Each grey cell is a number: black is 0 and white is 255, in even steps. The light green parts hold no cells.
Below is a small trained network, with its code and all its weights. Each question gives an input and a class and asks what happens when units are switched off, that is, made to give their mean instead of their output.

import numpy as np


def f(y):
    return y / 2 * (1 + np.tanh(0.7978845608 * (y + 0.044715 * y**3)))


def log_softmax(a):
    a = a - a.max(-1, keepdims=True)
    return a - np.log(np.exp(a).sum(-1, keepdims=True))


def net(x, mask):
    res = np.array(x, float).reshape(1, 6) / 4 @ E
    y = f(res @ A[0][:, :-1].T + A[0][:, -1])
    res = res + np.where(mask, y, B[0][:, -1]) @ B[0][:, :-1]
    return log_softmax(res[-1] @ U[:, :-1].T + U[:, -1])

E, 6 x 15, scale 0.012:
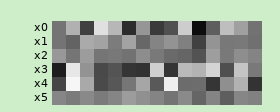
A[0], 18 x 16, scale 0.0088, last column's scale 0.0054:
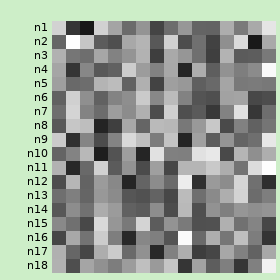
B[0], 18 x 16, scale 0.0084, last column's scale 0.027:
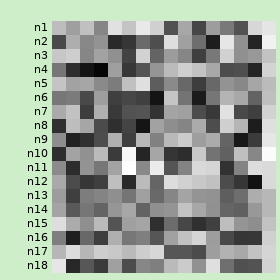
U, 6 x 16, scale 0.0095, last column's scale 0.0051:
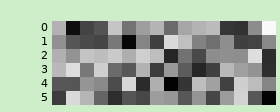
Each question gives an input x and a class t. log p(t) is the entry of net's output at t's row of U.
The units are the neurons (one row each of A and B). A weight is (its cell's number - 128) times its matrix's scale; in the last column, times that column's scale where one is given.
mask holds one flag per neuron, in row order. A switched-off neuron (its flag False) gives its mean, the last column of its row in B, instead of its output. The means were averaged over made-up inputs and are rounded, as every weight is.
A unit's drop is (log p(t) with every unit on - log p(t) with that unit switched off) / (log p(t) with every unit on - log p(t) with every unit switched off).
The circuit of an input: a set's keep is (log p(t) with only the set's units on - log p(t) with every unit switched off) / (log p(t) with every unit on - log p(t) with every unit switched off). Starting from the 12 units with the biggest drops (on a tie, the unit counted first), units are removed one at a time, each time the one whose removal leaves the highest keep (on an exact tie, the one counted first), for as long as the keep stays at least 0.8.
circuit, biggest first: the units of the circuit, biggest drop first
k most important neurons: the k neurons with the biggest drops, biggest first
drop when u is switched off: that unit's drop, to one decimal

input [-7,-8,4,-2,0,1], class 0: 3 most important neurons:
(n2 n7 n6)
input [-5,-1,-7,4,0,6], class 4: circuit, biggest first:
(n10)
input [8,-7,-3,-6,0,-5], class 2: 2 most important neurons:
(n1 n17)
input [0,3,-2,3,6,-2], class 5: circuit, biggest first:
(n9 n18)
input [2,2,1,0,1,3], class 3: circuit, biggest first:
(n4 n9)
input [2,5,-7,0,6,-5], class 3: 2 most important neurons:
(n4 n9)
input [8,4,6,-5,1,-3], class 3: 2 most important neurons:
(n15 n11)
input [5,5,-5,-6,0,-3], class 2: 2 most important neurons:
(n1 n17)
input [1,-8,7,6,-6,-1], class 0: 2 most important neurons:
(n16 n12)
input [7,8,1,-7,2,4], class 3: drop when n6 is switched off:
0.0
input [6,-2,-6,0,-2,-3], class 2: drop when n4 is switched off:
0.1
